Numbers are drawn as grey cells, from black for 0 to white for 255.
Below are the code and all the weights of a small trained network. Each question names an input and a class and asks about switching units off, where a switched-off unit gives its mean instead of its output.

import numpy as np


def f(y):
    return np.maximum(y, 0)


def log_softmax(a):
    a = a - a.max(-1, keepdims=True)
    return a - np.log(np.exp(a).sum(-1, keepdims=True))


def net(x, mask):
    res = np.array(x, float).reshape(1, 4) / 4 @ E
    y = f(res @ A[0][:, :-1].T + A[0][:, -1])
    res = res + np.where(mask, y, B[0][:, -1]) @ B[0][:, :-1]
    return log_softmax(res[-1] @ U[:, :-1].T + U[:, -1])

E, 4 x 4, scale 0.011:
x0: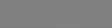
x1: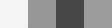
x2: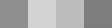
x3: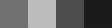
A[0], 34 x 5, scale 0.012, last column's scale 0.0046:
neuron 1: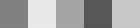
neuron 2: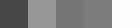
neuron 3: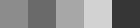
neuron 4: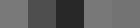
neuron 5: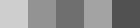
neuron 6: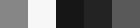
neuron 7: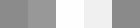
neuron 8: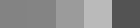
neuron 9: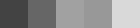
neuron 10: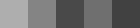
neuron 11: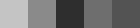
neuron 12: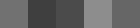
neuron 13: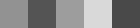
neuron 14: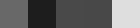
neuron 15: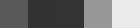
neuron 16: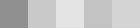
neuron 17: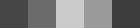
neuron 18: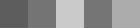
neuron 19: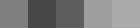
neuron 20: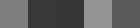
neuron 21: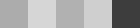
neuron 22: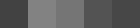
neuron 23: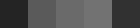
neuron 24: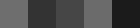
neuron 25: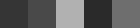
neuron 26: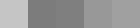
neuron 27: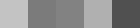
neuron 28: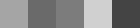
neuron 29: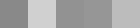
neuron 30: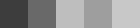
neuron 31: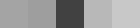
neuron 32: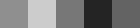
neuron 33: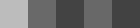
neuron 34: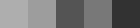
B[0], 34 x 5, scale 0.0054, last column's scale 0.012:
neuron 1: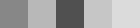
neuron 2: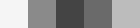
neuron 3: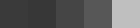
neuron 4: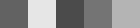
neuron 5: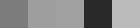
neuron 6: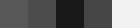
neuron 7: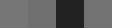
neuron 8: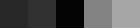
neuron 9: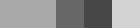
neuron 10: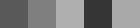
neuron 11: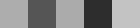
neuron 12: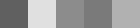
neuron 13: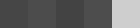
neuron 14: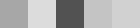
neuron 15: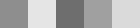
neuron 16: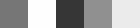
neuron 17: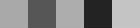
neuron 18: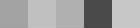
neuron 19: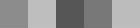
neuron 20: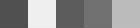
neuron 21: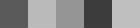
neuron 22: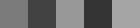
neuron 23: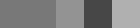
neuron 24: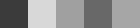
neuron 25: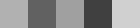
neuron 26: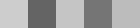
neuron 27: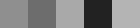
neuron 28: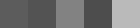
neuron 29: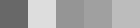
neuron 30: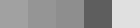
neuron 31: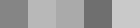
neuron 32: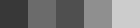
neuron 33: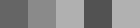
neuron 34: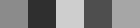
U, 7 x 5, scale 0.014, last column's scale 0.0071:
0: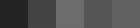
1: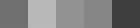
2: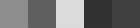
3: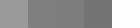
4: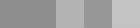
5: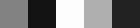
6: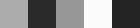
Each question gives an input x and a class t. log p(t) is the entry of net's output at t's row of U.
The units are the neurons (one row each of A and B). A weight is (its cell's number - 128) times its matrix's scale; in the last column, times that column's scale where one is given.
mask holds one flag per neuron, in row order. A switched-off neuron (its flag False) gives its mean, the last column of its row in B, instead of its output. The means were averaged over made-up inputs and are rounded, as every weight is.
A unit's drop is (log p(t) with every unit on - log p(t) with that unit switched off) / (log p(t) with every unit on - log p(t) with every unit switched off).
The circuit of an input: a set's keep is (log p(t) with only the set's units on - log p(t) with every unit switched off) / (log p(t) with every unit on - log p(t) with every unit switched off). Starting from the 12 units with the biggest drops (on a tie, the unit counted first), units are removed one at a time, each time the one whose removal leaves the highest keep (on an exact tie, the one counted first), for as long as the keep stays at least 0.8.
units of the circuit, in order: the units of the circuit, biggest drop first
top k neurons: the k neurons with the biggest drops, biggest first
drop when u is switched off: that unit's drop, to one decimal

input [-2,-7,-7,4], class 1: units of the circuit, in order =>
neuron 14; neuron 15
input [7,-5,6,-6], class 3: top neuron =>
neuron 16
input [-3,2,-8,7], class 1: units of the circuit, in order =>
neuron 14; neuron 4
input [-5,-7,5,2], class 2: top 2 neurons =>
neuron 25; neuron 17
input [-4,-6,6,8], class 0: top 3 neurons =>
neuron 6; neuron 32; neuron 22
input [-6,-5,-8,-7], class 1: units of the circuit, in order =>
neuron 15; neuron 14
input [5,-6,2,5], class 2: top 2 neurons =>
neuron 25; neuron 7
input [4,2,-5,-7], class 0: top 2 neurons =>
neuron 13; neuron 3
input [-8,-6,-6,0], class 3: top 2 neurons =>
neuron 14; neuron 25
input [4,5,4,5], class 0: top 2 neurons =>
neuron 6; neuron 32
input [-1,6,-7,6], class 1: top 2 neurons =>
neuron 14; neuron 4
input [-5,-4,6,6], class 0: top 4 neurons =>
neuron 6; neuron 32; neuron 14; neuron 15
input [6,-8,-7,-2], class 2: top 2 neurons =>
neuron 25; neuron 17
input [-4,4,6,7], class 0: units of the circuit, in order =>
neuron 6
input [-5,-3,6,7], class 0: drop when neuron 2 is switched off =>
-0.1
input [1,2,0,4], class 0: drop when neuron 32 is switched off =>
0.2
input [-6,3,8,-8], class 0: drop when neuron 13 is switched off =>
0.2
